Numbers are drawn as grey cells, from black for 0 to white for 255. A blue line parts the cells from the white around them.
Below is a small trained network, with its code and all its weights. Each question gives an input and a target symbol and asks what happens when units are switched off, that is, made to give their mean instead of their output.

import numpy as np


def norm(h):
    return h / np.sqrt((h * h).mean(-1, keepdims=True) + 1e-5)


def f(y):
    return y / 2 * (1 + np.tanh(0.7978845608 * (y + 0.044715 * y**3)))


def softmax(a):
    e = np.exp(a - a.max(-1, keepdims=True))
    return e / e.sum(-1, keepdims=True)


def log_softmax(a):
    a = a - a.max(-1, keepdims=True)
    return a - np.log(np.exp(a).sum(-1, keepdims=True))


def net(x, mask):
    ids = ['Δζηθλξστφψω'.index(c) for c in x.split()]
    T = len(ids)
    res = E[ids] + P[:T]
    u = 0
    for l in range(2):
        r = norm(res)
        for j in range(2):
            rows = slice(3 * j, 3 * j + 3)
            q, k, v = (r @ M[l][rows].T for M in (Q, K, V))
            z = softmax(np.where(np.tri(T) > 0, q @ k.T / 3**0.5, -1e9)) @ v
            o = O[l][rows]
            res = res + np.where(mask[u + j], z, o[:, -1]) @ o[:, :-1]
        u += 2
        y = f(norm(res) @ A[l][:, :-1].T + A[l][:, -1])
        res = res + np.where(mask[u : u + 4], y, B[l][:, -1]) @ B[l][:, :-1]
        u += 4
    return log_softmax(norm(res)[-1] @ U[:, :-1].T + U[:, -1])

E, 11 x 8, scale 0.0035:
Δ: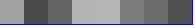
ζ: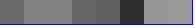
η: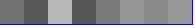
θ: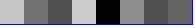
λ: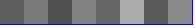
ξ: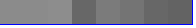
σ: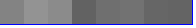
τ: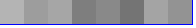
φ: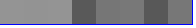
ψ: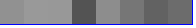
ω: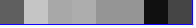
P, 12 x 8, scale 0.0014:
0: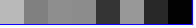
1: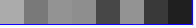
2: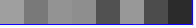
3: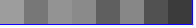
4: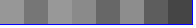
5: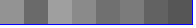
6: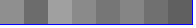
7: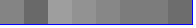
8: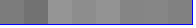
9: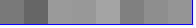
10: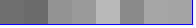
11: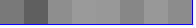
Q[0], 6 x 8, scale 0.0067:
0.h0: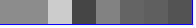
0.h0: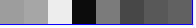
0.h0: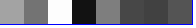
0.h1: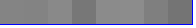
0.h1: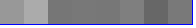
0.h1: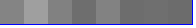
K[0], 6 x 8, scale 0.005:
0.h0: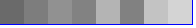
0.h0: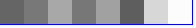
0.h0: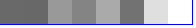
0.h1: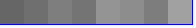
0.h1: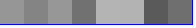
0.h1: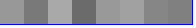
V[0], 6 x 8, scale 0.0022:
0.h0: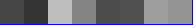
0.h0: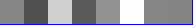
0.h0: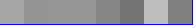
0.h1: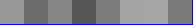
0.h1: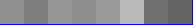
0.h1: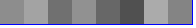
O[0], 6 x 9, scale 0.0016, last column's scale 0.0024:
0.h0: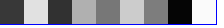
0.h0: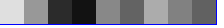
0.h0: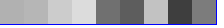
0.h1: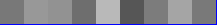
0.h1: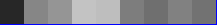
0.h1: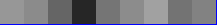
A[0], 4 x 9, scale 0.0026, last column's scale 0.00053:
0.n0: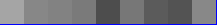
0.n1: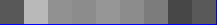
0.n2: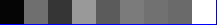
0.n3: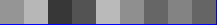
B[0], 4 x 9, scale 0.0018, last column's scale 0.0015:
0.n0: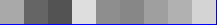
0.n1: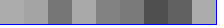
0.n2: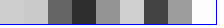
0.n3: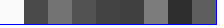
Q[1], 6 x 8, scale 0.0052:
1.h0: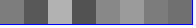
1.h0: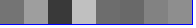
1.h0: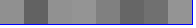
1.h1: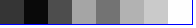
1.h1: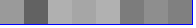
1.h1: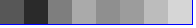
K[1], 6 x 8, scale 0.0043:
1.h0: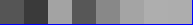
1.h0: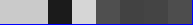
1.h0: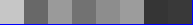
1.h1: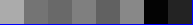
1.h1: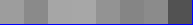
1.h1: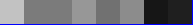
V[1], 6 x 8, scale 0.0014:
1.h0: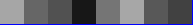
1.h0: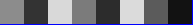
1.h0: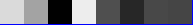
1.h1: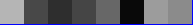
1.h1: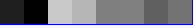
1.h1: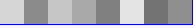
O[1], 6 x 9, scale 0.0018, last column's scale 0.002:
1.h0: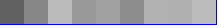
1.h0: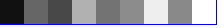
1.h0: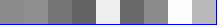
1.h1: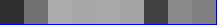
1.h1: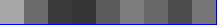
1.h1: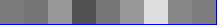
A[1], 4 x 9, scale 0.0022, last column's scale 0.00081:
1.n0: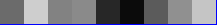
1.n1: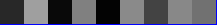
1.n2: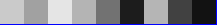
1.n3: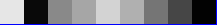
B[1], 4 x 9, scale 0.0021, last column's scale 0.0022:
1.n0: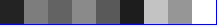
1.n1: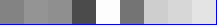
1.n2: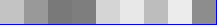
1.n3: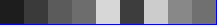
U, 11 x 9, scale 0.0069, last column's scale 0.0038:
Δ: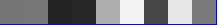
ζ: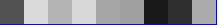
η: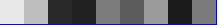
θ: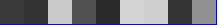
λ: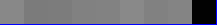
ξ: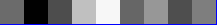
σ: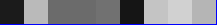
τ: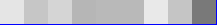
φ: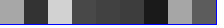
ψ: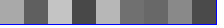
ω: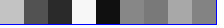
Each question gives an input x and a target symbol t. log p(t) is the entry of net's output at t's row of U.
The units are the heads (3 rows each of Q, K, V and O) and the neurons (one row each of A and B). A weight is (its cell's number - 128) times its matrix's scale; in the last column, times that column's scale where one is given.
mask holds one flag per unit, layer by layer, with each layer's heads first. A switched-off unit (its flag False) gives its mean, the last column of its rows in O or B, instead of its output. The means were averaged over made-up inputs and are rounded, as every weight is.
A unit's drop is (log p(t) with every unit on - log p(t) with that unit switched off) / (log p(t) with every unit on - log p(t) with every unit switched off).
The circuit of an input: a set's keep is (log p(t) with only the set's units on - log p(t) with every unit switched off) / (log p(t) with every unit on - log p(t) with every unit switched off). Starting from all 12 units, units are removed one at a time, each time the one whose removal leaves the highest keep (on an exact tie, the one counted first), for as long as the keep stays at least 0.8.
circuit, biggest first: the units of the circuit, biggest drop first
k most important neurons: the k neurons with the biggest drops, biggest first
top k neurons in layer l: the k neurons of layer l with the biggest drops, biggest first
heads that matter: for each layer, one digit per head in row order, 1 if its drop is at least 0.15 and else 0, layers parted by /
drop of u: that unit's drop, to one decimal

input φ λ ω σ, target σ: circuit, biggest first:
(0.h0 0.n2 1.h0)
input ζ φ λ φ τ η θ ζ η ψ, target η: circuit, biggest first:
(0.h0 0.n3)
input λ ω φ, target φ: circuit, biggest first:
(0.h0 0.n2)
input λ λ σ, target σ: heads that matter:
11 / 10
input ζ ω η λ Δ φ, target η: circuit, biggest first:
(0.h0)
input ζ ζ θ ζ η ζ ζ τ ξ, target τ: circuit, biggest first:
(0.h0 1.n2)
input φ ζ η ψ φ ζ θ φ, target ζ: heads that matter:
00 / 00
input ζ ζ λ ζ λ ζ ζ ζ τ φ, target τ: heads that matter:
10 / 00
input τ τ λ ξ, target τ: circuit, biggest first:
(1.n2 0.h0)
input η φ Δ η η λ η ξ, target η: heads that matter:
00 / 00
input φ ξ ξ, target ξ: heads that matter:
10 / 00
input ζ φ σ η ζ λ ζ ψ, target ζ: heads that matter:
00 / 00
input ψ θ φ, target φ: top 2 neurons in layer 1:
(1.n1 1.n0)
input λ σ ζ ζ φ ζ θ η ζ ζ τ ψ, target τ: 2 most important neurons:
(1.n2 0.n2)
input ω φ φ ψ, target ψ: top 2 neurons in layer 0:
(0.n2 0.n0)
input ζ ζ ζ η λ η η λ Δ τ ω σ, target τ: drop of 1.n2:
0.6
